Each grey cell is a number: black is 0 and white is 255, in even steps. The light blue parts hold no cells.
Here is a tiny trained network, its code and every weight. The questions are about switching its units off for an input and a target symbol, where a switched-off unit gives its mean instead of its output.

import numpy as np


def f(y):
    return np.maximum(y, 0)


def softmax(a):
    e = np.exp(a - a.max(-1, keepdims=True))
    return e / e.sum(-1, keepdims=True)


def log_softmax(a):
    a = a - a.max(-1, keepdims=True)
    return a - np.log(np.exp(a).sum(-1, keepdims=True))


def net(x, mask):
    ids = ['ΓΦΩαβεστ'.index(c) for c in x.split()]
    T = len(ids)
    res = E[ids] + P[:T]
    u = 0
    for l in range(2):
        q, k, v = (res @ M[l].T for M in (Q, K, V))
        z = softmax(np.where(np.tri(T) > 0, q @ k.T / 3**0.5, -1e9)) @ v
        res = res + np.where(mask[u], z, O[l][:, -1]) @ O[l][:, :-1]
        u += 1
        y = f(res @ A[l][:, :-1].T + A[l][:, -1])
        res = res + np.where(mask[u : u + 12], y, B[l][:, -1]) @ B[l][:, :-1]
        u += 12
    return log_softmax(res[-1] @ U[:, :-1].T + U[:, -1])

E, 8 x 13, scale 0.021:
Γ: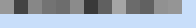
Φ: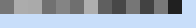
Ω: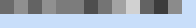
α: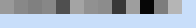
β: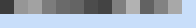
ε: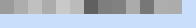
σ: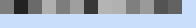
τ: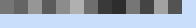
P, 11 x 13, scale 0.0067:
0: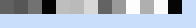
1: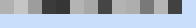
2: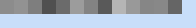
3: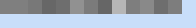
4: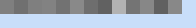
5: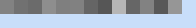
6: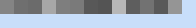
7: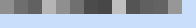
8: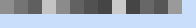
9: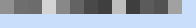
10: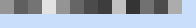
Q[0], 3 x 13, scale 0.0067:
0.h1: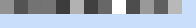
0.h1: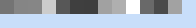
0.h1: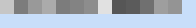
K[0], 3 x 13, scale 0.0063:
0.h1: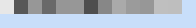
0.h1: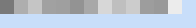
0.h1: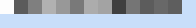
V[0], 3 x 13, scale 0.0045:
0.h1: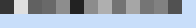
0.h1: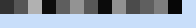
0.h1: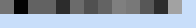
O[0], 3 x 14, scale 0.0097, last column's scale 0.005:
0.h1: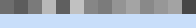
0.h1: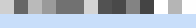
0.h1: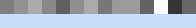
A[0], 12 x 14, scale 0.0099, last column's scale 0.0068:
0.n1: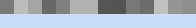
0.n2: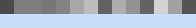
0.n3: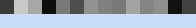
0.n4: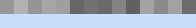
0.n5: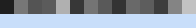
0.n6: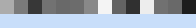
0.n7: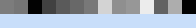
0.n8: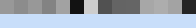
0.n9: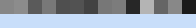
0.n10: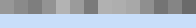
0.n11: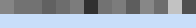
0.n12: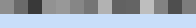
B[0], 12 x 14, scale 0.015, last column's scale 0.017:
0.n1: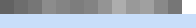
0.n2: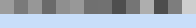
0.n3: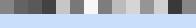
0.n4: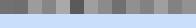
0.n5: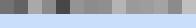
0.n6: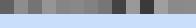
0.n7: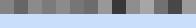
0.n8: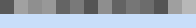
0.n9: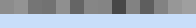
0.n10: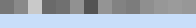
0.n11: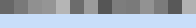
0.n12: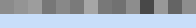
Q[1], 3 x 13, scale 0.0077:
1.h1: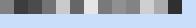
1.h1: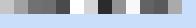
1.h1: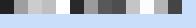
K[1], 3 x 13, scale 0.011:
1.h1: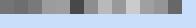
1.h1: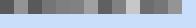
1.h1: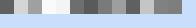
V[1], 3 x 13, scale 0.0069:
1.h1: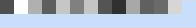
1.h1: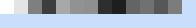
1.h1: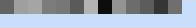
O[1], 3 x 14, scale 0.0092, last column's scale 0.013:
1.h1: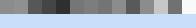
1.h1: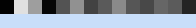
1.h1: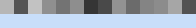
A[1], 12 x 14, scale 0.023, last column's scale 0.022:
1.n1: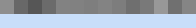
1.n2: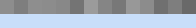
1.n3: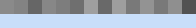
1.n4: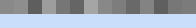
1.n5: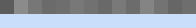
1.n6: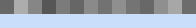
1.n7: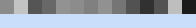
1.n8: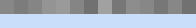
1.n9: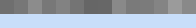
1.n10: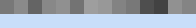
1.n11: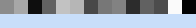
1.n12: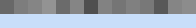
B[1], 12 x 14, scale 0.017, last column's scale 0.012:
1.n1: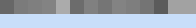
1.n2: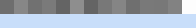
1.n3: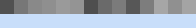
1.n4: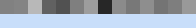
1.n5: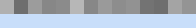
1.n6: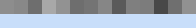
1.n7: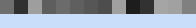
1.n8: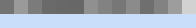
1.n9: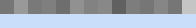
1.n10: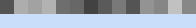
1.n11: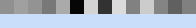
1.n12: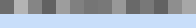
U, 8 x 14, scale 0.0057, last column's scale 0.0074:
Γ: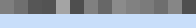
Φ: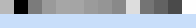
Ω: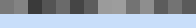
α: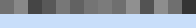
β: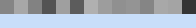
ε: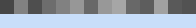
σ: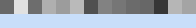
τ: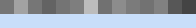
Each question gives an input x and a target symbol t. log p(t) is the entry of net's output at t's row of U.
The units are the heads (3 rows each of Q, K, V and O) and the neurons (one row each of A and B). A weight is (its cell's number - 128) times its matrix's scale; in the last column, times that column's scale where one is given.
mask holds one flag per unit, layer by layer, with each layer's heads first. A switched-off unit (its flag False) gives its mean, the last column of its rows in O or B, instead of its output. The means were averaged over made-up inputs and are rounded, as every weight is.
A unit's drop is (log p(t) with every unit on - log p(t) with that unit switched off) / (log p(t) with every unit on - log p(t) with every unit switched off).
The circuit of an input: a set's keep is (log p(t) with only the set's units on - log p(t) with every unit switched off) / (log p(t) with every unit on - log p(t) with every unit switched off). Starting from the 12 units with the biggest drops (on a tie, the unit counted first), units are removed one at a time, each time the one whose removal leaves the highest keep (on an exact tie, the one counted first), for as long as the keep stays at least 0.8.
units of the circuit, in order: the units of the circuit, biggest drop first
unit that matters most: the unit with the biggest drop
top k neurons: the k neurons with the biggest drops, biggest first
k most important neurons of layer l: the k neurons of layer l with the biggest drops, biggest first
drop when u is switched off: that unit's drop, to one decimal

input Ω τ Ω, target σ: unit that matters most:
1.h1
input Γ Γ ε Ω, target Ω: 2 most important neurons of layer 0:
[0.n2 0.n7]
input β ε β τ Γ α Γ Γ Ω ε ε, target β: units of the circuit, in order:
[0.n4 1.n8]
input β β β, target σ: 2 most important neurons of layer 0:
[0.n5 0.n2]
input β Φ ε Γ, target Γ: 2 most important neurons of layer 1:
[1.n1 1.n4]
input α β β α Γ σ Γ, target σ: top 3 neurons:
[0.n11 0.n5 0.n3]
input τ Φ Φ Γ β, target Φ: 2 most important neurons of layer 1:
[1.n8 1.n12]
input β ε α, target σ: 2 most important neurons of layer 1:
[1.n10 1.n2]
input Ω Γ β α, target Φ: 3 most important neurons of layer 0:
[0.n8 0.n9 0.n1]
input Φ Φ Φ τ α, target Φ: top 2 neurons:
[0.n1 0.n8]
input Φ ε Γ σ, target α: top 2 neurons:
[0.n1 0.n9]
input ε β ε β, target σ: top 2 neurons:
[0.n1 1.n6]
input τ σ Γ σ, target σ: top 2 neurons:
[0.n11 0.n2]
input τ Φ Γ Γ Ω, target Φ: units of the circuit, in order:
[1.h1]
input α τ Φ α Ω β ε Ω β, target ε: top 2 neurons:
[0.n2 0.n5]
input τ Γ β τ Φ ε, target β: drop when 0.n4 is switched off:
0.2
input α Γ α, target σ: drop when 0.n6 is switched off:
0.1
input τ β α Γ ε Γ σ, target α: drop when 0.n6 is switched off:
0.3
